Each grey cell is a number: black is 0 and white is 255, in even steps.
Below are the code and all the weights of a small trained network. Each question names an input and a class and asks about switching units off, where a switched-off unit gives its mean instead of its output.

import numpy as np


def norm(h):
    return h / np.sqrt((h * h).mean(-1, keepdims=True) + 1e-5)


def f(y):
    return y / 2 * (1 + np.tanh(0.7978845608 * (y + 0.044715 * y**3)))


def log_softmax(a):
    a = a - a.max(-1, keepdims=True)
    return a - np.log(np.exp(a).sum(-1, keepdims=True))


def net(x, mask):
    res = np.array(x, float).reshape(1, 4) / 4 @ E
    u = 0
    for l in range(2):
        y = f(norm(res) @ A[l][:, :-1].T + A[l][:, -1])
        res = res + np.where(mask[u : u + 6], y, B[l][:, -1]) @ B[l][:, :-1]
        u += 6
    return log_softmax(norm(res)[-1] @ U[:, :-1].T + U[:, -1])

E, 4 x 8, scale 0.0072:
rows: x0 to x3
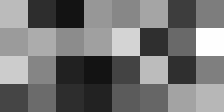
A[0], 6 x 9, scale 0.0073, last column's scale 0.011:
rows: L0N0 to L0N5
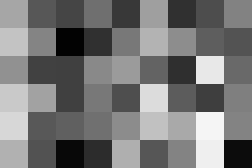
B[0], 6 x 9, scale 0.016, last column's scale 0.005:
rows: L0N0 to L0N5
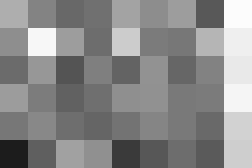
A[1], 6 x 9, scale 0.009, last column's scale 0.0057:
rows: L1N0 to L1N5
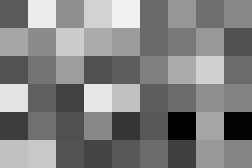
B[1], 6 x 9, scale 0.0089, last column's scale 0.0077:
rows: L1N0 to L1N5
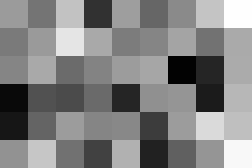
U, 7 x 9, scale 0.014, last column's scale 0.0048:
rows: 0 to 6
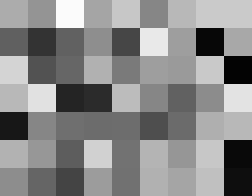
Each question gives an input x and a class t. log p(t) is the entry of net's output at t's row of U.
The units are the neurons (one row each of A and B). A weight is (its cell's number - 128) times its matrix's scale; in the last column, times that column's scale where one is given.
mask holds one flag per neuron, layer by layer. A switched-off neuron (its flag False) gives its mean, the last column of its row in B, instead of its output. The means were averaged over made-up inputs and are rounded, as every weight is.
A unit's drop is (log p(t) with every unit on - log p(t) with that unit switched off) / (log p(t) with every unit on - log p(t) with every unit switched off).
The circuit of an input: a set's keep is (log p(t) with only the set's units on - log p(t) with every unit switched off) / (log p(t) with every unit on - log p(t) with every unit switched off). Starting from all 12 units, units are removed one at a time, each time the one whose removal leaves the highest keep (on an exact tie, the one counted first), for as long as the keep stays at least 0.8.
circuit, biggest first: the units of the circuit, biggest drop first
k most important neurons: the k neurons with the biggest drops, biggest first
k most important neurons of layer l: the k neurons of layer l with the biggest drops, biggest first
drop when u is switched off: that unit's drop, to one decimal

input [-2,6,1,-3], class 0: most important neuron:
(L0N3)
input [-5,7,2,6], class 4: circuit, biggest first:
(L0N1; L0N5)
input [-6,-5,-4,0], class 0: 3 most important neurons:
(L0N5; L1N3; L0N2)
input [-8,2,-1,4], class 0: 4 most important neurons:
(L0N2; L0N5; L0N4; L1N5)
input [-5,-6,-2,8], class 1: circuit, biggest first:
(L0N1; L1N5)
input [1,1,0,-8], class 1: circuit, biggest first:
(L1N3; L0N1)
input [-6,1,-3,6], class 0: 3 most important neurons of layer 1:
(L1N3; L1N5; L1N0)
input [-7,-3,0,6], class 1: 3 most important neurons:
(L0N1; L1N5; L1N0)
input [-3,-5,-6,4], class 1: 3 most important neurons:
(L0N1; L1N5; L1N4)
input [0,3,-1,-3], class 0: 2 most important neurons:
(L1N0; L0N3)
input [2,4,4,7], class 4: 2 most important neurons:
(L0N5; L1N4)
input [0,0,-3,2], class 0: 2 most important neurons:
(L0N5; L0N2)
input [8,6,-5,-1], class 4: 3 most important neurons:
(L0N2; L0N0; L1N4)
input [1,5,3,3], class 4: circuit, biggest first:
(L0N5)
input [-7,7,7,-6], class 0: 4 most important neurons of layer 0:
(L0N2; L0N3; L0N0; L0N4)
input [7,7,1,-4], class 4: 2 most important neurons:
(L1N4; L0N1)
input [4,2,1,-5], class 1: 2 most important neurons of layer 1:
(L1N3; L1N0)
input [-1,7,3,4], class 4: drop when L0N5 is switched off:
0.1
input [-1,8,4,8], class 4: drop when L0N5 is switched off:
0.3
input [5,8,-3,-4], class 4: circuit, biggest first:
(L1N3)
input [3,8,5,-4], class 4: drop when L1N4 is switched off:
0.5
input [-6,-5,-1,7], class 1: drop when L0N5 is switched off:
0.0
